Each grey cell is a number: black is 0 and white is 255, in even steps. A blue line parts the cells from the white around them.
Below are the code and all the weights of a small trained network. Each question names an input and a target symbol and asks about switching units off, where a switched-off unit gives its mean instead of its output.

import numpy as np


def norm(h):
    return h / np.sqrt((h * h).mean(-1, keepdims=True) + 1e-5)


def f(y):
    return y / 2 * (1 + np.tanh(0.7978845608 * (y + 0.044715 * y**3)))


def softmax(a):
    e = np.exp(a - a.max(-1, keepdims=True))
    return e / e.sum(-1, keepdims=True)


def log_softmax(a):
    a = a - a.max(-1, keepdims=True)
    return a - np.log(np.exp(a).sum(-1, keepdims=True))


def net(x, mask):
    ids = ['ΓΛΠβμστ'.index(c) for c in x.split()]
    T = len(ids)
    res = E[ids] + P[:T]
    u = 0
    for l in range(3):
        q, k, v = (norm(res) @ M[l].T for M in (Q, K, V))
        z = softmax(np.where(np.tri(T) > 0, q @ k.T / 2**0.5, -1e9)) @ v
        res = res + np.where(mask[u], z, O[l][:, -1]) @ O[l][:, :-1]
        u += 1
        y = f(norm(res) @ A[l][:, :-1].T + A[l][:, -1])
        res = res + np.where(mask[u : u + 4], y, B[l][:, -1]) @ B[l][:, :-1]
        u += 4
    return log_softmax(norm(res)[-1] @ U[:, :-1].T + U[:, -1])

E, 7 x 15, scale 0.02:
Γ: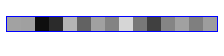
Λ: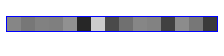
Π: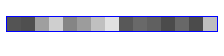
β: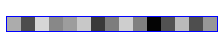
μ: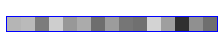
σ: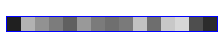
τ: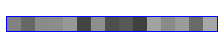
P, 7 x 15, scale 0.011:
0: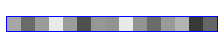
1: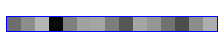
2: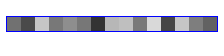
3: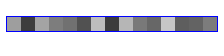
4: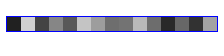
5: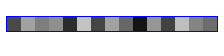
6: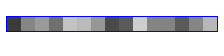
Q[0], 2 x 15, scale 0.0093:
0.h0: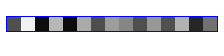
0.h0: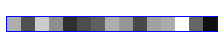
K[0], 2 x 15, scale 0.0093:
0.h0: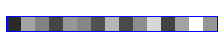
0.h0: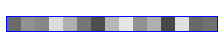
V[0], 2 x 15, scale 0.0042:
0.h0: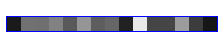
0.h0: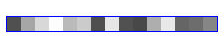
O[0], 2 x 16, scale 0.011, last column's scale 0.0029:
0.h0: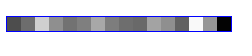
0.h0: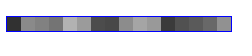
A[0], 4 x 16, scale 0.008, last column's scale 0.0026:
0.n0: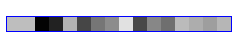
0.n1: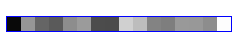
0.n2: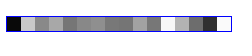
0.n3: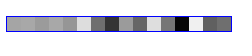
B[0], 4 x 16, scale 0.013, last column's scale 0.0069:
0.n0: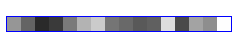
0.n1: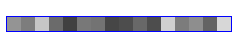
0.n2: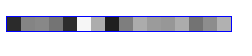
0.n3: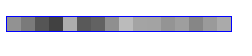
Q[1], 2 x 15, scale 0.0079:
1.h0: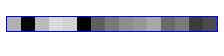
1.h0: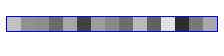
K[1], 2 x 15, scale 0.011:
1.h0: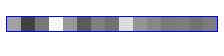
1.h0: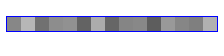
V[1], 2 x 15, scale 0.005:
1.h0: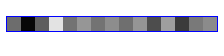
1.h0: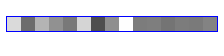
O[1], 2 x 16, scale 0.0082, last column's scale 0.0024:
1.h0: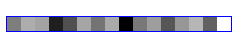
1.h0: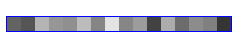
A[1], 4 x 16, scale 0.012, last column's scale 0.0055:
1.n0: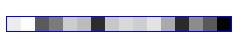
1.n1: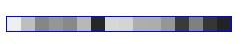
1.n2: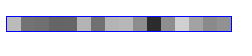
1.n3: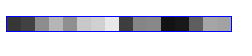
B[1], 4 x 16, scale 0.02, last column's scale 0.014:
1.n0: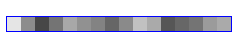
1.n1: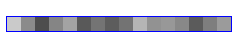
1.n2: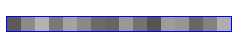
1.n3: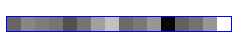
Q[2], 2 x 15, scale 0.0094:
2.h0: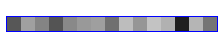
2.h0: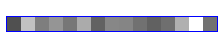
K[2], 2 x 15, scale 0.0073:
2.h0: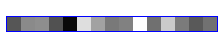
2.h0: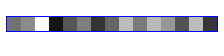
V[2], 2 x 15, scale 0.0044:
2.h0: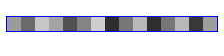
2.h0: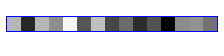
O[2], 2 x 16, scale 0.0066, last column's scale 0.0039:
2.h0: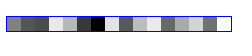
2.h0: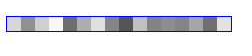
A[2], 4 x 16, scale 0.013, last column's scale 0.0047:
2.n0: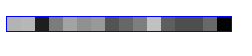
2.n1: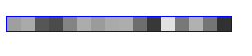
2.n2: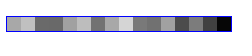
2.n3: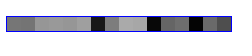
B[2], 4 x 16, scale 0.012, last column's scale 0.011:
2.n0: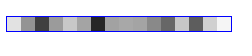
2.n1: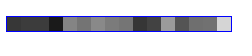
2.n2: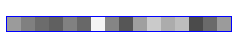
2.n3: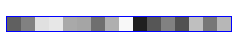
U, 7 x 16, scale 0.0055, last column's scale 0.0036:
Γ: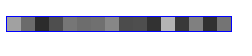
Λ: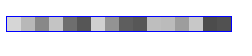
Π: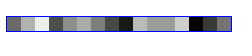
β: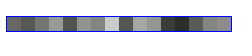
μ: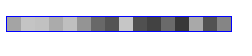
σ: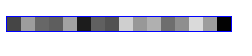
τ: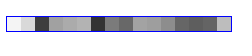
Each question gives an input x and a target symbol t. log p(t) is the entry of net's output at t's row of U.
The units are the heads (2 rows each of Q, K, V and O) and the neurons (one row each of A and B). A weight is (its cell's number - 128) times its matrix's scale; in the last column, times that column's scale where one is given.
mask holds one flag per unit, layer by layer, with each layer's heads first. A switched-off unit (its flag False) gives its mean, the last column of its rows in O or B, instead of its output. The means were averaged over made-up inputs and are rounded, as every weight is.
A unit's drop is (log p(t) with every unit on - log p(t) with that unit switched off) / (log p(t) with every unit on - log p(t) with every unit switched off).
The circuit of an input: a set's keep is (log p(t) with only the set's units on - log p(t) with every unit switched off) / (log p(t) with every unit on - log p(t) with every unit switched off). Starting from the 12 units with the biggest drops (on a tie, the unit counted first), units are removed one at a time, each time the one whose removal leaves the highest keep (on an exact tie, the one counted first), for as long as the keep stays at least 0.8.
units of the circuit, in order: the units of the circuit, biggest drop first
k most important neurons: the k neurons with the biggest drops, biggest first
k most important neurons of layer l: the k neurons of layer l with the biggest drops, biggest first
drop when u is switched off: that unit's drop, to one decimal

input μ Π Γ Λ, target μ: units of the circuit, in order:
0.h0; 2.n3; 1.n3
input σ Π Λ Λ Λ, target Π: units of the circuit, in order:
0.h0; 0.n1; 0.n0; 1.n3
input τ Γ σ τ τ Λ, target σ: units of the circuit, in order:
0.h0; 0.n3
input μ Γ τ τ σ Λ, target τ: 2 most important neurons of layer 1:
1.n3; 1.n2
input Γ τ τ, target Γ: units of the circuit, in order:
0.h0; 0.n0; 1.n3; 2.n1
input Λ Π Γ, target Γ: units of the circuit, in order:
0.n0
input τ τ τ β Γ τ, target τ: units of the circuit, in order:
1.n3; 2.n0
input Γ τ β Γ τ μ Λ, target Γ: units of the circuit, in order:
0.h0; 1.n3; 2.n1
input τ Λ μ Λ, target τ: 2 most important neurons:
1.n3; 2.n0
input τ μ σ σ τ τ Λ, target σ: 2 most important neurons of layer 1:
1.n3; 1.n0
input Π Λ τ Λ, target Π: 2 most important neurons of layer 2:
2.n3; 2.n1
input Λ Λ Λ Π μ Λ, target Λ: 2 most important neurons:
1.n3; 1.n0
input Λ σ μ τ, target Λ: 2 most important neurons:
1.n3; 0.n0
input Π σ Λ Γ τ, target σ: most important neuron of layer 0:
0.n3
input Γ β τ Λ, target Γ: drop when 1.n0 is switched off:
0.1
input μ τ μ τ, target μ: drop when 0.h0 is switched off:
0.8
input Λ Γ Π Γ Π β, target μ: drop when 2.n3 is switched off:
0.3
